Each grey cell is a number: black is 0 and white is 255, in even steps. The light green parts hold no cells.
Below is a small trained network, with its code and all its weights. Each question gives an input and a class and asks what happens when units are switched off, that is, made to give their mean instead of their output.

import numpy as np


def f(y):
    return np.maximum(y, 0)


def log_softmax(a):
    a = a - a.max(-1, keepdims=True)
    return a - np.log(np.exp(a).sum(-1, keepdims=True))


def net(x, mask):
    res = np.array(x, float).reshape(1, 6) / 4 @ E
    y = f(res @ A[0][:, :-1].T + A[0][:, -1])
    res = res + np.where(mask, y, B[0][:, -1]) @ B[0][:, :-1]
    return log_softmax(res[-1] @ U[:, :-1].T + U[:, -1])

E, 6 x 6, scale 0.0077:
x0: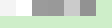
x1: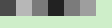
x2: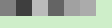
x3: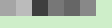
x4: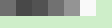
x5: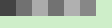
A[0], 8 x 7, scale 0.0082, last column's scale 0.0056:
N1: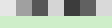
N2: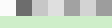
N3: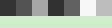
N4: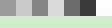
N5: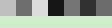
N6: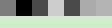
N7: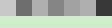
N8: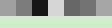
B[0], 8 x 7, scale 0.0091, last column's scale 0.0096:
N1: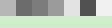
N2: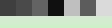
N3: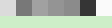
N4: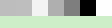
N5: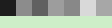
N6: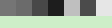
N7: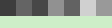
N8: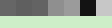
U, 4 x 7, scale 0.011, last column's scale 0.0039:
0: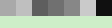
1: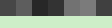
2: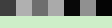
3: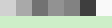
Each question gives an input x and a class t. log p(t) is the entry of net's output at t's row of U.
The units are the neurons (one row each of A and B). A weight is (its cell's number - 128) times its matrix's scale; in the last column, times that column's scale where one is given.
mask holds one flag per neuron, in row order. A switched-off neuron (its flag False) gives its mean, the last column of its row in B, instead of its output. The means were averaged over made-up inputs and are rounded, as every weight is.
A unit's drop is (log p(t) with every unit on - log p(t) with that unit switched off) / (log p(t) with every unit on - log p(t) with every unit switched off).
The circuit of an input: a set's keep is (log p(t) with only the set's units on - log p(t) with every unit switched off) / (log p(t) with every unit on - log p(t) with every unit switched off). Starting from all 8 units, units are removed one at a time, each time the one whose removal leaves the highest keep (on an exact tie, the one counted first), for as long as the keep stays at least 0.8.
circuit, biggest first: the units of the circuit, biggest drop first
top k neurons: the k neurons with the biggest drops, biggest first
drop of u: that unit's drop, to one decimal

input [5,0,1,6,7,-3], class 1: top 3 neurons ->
N2; N4; N3
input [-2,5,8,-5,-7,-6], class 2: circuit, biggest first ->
N5; N6; N1
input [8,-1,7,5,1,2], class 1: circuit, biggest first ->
N2; N7
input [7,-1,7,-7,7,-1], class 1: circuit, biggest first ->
N2
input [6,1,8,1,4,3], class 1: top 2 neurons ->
N2; N4
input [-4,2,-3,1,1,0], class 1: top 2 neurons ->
N4; N1
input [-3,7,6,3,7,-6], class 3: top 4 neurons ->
N3; N2; N5; N7
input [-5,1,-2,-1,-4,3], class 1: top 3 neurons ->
N4; N1; N3
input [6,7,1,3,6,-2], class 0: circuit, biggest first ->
N4; N8
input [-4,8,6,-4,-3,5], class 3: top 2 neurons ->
N3; N2
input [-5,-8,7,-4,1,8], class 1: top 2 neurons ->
N4; N6
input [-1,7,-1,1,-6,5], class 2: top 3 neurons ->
N1; N5; N6
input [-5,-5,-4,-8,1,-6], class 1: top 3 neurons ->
N6; N3; N4
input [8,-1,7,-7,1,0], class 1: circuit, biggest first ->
N2
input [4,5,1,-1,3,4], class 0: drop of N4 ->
0.8
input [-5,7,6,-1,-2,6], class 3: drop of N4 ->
-0.1
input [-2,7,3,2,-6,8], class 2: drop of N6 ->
0.3
